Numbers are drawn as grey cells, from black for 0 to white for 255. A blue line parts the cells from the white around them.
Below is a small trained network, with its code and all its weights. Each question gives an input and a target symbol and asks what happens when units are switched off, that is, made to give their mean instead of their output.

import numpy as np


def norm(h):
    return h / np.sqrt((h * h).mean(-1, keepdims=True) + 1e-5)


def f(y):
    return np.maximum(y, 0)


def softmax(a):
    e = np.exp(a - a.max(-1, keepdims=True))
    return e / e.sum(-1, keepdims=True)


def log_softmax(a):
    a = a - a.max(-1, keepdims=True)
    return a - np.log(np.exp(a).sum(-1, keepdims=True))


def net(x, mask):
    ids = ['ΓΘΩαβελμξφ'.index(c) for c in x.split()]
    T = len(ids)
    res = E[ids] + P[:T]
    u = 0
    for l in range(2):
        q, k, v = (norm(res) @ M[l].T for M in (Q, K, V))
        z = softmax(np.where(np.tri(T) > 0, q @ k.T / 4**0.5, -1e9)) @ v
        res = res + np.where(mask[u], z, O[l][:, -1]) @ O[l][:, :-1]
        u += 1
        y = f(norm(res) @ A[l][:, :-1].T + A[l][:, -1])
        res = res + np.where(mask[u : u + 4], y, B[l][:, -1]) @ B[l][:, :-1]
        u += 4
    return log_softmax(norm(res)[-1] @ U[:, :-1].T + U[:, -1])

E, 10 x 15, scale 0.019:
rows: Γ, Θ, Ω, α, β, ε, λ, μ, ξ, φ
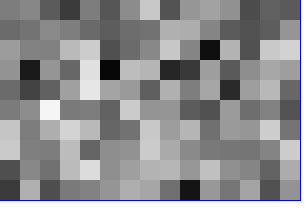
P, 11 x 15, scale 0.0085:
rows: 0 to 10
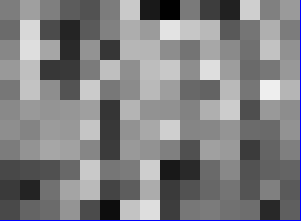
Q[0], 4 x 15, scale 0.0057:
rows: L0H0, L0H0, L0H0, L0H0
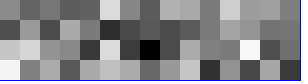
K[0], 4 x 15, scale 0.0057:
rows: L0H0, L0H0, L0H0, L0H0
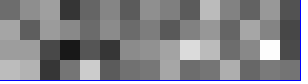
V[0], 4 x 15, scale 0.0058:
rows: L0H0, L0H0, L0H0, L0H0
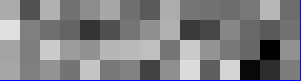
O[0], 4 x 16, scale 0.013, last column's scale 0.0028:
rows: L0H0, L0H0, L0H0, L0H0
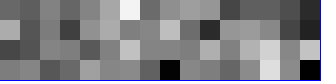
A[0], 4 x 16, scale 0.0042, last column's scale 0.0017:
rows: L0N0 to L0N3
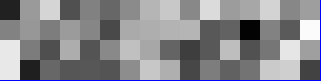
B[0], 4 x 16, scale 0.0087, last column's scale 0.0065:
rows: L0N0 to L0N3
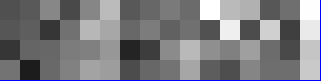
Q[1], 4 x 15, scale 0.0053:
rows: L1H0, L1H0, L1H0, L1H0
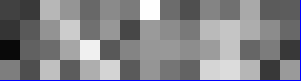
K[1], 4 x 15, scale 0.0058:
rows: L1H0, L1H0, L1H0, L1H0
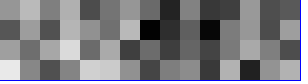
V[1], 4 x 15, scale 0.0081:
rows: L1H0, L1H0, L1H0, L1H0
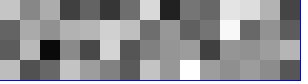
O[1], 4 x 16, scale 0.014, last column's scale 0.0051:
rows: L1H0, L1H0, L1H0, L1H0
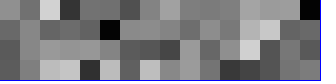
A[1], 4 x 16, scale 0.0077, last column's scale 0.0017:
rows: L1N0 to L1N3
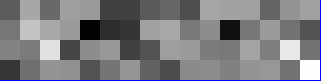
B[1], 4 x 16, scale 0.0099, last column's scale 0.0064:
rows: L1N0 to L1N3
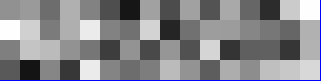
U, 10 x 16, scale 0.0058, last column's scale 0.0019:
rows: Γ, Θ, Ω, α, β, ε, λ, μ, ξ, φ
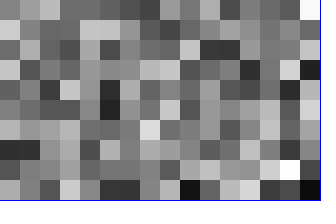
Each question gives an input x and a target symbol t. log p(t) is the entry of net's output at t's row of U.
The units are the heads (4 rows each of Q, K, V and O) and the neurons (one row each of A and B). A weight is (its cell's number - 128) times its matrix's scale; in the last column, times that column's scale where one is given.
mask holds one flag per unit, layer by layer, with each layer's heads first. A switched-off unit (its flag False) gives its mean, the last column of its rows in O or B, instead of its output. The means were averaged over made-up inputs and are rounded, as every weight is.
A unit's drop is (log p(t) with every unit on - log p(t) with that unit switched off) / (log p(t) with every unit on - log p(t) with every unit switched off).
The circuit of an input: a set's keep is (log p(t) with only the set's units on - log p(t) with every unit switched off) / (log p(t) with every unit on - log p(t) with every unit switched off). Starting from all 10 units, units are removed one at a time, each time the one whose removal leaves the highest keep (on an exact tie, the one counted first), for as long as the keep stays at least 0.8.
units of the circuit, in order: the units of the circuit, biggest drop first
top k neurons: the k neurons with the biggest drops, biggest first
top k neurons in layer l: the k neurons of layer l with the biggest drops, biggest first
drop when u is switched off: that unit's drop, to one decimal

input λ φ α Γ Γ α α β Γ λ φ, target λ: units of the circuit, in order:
[L1H0; L1N1]
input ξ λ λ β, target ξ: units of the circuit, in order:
[L0H0]
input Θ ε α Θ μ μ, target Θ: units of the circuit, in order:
[L1H0; L0H0]
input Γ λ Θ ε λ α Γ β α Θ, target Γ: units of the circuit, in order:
[L1H0; L0H0; L1N2]
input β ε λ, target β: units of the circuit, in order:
[L1H0; L0H0]
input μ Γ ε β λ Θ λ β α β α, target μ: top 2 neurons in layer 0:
[L0N3; L0N0]
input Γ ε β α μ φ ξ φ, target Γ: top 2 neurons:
[L1N2; L0N0]
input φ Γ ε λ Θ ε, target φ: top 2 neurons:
[L0N0; L1N0]
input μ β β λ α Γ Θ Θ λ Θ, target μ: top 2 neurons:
[L0N3; L0N0]
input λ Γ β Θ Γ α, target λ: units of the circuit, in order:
[L1H0; L1N1]
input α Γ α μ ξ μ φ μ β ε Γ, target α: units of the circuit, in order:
[L1H0; L0N0]
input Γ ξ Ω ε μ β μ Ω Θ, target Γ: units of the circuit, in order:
[L1H0; L0H0; L0N0; L1N2]
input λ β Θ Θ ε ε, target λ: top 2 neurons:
[L1N1; L0N0]
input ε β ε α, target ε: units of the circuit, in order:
[L1H0]
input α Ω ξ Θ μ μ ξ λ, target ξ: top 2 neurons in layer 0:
[L0N0; L0N1]
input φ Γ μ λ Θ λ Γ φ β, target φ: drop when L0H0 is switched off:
0.6
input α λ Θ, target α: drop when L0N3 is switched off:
0.0
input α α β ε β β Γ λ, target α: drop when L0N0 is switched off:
0.1
